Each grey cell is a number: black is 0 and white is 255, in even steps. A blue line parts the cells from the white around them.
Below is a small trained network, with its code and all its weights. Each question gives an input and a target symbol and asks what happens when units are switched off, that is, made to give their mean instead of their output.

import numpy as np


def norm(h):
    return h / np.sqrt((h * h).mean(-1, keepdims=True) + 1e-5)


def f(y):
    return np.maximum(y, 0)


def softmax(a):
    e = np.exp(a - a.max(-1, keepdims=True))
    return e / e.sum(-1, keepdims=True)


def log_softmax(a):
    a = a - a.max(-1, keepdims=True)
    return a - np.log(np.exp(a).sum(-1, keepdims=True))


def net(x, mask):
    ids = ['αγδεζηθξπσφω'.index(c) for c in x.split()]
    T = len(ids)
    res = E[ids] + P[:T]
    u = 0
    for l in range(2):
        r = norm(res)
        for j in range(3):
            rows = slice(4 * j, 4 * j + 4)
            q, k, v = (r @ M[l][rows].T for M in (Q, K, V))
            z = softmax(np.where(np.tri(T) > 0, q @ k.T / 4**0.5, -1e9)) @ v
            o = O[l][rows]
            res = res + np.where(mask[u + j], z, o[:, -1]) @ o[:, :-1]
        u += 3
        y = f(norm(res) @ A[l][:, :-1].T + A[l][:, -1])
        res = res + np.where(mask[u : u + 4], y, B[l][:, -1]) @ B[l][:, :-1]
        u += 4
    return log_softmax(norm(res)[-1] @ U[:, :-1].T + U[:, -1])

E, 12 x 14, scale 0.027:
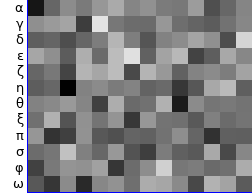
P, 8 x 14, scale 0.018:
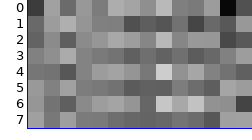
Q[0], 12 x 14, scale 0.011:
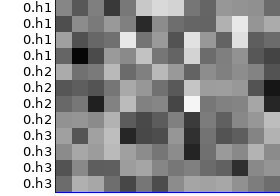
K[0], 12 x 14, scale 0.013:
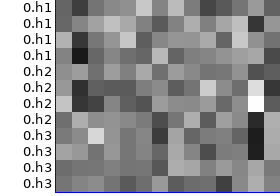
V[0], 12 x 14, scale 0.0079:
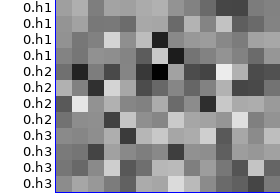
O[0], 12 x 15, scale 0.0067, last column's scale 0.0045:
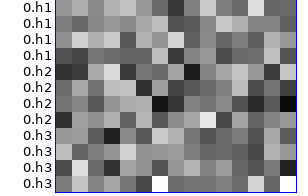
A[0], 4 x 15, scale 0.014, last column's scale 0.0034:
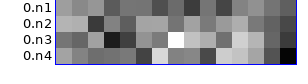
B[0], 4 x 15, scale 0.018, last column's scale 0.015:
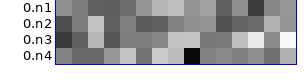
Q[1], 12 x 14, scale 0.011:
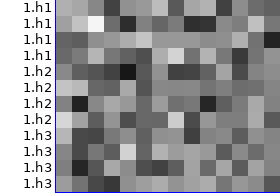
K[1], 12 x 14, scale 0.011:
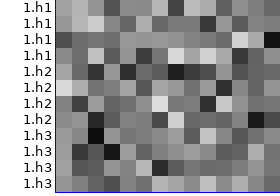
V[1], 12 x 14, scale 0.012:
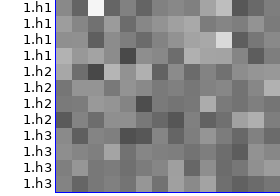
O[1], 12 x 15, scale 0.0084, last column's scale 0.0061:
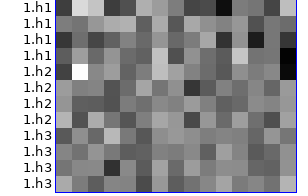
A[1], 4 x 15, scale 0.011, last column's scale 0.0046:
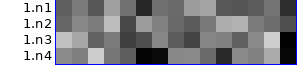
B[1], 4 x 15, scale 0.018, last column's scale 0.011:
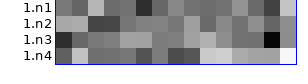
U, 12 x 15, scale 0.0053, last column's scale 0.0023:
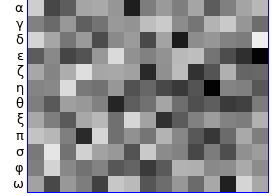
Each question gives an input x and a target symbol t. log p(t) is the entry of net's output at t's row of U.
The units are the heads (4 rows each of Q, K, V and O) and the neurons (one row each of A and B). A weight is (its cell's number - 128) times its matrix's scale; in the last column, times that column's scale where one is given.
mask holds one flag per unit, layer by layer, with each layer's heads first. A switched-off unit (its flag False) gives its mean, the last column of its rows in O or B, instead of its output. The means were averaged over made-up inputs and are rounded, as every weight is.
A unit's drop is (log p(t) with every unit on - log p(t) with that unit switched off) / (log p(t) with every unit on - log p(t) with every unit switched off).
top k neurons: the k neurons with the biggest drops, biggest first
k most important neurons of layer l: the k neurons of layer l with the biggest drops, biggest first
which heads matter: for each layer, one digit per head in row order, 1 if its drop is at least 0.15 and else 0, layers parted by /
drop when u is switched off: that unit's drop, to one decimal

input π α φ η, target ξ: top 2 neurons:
[0.n4, 0.n3]
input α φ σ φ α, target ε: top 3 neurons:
[0.n3, 1.n2, 1.n4]
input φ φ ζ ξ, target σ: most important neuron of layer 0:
[0.n1]
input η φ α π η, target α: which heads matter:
001 / 100
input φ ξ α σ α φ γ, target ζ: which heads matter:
001 / 000
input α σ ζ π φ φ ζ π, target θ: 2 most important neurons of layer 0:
[0.n3, 0.n1]
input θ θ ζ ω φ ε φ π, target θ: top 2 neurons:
[0.n3, 1.n1]
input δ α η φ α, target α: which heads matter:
000 / 100
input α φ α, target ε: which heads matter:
010 / 000
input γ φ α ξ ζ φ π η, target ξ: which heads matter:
000 / 000
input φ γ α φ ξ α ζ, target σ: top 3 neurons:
[0.n2, 0.n3, 1.n4]
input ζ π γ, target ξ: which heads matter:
010 / 000
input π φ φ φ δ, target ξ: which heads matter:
010 / 000
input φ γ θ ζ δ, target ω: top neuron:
[0.n3]
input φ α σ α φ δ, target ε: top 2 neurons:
[0.n3, 1.n3]
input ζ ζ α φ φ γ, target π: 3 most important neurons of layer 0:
[0.n1, 0.n3, 0.n4]
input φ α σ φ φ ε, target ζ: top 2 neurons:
[0.n3, 1.n4]
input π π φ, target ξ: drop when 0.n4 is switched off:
0.2
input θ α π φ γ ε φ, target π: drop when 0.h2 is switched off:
0.4
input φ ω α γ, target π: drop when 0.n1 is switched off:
0.7
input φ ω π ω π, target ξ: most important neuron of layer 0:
[0.n4]
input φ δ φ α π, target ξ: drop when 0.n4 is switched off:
0.6
